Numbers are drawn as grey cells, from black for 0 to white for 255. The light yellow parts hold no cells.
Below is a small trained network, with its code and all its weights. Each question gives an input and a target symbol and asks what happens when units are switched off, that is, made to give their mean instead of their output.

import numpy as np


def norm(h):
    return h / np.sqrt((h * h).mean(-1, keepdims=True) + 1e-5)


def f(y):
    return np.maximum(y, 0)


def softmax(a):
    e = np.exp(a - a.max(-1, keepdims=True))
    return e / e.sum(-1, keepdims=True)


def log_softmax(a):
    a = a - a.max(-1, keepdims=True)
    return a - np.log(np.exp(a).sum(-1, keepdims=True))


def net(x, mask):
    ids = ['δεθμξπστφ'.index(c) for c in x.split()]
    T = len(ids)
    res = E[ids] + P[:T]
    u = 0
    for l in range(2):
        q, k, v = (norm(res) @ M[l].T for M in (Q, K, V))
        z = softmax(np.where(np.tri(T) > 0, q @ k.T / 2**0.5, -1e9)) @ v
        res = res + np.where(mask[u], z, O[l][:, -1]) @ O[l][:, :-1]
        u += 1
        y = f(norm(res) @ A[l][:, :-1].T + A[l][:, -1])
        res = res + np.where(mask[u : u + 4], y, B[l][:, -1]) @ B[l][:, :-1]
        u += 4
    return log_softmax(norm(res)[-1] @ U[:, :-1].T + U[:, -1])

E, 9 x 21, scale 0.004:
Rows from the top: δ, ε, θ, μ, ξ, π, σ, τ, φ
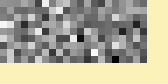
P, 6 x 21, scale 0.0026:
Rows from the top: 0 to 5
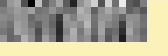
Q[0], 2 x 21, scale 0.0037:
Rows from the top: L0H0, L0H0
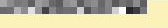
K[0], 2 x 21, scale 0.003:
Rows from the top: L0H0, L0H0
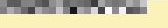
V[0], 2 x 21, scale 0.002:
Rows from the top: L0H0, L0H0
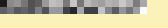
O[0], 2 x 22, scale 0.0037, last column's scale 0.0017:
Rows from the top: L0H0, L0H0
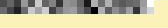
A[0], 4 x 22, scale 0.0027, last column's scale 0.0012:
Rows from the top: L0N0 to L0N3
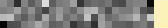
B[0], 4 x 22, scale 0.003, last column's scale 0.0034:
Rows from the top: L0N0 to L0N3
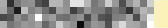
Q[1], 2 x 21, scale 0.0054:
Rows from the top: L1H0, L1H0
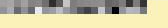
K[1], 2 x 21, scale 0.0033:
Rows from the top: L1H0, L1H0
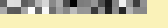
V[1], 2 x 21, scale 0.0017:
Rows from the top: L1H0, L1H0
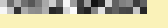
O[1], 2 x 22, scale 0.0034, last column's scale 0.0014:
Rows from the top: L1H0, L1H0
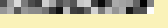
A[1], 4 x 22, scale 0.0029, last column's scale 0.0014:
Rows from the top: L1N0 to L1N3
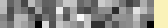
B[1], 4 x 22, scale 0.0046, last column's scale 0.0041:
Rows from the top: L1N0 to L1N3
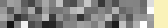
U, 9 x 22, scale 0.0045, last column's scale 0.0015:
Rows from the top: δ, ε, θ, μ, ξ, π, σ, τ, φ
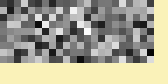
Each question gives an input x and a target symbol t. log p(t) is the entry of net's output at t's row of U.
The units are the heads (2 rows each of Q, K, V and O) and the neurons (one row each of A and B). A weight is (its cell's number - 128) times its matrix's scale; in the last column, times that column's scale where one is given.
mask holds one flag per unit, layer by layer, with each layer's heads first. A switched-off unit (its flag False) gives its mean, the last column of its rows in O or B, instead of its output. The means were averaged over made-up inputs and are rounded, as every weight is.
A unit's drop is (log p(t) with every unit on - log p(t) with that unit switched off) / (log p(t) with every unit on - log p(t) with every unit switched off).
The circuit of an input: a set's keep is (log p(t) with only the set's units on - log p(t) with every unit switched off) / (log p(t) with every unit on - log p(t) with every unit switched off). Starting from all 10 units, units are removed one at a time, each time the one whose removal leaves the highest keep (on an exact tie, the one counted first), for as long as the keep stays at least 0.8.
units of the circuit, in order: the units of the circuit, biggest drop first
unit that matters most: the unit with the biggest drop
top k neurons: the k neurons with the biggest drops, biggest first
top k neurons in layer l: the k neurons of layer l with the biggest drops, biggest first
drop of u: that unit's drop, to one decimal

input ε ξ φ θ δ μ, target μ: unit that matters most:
L0N2
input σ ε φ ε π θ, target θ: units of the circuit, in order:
(L0H0, L1H0, L1N1)
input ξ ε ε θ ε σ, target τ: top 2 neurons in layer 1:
(L1N2, L1N1)
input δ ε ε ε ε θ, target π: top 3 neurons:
(L1N2, L0N2, L1N1)
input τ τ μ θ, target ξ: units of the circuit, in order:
(L1N0, L1H0)
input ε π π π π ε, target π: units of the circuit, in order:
(L0H0, L1H0, L0N0)
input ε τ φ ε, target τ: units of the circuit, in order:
(L1H0, L0N0)
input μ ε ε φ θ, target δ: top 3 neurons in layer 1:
(L1N3, L1N2, L1N1)
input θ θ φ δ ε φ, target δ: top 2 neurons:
(L0N2, L1N3)
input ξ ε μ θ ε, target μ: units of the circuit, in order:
(L0N0, L1H0, L0H0)
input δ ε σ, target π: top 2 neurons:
(L1N2, L0N2)
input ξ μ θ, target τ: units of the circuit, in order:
(L0H0, L1N2, L1H0, L0N1)
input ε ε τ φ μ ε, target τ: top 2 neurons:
(L0N0, L0N3)
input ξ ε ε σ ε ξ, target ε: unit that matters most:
L1H0
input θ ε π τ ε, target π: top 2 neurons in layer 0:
(L0N0, L0N3)
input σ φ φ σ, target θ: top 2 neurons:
(L1N1, L0N0)
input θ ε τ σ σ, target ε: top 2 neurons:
(L1N2, L0N2)
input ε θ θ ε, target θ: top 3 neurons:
(L0N2, L1N0, L1N2)
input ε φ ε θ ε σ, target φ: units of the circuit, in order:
(L0H0, L1N1)
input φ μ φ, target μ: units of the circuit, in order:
(L1H0)
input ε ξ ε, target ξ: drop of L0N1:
0.2
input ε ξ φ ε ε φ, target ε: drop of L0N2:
0.1
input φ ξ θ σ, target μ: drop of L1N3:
0.0
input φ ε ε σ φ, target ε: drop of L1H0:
0.2
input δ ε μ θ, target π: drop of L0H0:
1.0
